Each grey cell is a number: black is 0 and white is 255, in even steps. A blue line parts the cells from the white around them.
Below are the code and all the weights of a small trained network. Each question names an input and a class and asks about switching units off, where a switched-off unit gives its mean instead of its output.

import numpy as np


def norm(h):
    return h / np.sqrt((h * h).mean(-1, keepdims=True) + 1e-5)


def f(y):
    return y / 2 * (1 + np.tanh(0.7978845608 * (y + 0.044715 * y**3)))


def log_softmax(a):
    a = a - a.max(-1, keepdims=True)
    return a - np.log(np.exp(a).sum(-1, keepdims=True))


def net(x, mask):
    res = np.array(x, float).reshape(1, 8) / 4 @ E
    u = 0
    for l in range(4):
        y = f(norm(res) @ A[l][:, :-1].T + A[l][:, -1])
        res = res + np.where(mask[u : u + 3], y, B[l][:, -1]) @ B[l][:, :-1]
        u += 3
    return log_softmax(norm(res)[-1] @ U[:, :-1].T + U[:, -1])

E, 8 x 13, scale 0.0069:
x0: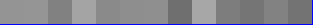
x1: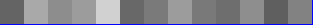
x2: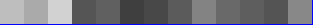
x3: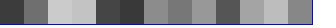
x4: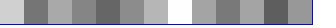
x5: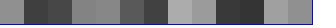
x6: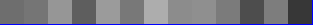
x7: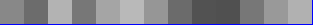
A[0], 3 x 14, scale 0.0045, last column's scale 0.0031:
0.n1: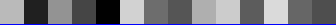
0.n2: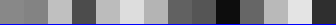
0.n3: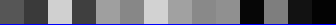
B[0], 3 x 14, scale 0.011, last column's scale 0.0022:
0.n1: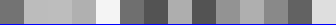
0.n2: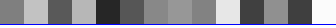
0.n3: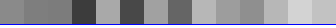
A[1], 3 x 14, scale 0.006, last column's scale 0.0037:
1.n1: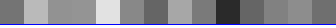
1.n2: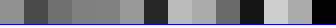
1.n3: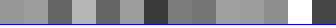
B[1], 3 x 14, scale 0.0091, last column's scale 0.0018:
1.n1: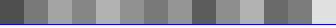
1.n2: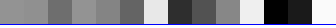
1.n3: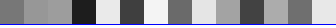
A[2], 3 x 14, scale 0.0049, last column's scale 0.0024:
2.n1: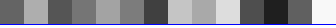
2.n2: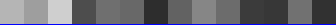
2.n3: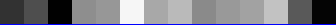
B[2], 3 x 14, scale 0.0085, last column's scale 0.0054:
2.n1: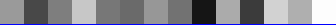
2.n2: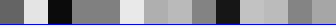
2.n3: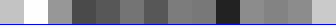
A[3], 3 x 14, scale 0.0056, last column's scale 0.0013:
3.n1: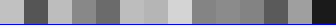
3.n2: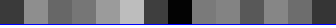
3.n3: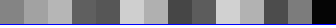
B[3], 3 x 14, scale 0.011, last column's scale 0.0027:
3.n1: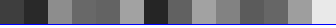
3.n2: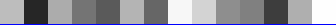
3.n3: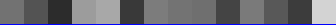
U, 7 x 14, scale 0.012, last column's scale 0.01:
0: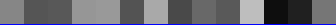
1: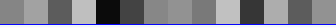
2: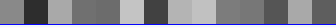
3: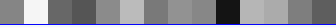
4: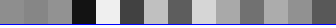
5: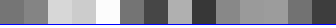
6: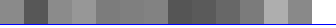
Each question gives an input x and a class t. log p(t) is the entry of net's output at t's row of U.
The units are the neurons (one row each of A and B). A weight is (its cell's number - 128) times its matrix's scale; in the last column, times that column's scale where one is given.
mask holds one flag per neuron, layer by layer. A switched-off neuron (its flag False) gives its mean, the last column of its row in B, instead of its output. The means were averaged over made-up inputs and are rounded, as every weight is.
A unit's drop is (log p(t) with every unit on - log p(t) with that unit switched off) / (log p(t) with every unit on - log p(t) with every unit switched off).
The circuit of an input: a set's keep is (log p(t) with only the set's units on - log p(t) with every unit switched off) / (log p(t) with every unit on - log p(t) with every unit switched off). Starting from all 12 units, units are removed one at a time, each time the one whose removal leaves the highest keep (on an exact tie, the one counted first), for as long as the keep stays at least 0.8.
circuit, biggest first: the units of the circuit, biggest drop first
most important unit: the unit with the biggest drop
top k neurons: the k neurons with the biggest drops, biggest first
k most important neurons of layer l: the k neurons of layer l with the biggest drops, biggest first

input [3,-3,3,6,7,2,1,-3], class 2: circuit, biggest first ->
0.n2, 3.n1
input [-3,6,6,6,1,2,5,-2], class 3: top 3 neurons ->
2.n2, 0.n1, 2.n1
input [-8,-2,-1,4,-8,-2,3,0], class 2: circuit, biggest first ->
3.n2
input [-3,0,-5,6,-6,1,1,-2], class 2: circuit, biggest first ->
3.n2, 2.n1
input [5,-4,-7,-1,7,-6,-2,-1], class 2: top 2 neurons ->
3.n1, 1.n2
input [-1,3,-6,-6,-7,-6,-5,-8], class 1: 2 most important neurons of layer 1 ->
1.n2, 1.n1
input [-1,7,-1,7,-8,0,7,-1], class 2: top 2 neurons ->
3.n2, 0.n1
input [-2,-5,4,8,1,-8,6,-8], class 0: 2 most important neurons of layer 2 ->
2.n1, 2.n3
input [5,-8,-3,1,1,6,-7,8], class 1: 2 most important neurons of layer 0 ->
0.n2, 0.n3
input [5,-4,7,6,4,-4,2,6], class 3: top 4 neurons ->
2.n2, 2.n1, 1.n2, 3.n2
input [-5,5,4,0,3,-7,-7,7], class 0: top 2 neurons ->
3.n3, 0.n3
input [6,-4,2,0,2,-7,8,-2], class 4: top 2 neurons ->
0.n3, 1.n2
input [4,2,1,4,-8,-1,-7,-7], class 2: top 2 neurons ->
3.n2, 0.n2
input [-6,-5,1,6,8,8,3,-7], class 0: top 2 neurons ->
1.n2, 0.n2
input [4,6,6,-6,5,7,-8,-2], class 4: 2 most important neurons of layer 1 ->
1.n3, 1.n2
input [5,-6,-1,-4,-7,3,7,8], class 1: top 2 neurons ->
0.n2, 1.n3
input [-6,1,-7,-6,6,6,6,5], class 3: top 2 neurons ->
2.n3, 1.n3
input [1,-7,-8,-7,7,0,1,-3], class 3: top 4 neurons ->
2.n3, 3.n2, 0.n2, 0.n1
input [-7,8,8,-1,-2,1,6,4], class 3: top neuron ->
2.n2
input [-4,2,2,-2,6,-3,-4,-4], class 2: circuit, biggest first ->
3.n1
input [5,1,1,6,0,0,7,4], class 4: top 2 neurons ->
0.n3, 2.n1
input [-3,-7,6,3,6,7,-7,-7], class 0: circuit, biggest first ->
1.n2, 0.n2
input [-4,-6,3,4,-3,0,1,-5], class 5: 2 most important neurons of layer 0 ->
0.n1, 0.n2
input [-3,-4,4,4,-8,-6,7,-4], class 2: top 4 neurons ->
3.n2, 1.n2, 0.n2, 1.n3
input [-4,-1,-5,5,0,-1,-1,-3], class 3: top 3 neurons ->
2.n3, 0.n2, 2.n1
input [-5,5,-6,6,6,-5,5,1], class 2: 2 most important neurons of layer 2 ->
2.n2, 2.n1
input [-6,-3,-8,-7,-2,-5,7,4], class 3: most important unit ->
2.n3
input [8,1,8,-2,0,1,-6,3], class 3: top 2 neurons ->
2.n2, 0.n3
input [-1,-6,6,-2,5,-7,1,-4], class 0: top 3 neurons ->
3.n3, 0.n2, 2.n3
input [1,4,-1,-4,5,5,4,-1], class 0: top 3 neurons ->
1.n2, 0.n1, 3.n2
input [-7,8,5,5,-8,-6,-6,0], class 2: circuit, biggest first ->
3.n2, 0.n1, 2.n1
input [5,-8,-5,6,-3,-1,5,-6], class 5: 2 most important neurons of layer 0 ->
0.n1, 0.n2
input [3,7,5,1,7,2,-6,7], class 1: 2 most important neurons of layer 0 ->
0.n2, 0.n1
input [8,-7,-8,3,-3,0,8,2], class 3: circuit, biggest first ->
2.n3
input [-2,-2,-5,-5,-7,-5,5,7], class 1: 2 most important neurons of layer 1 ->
1.n2, 1.n1
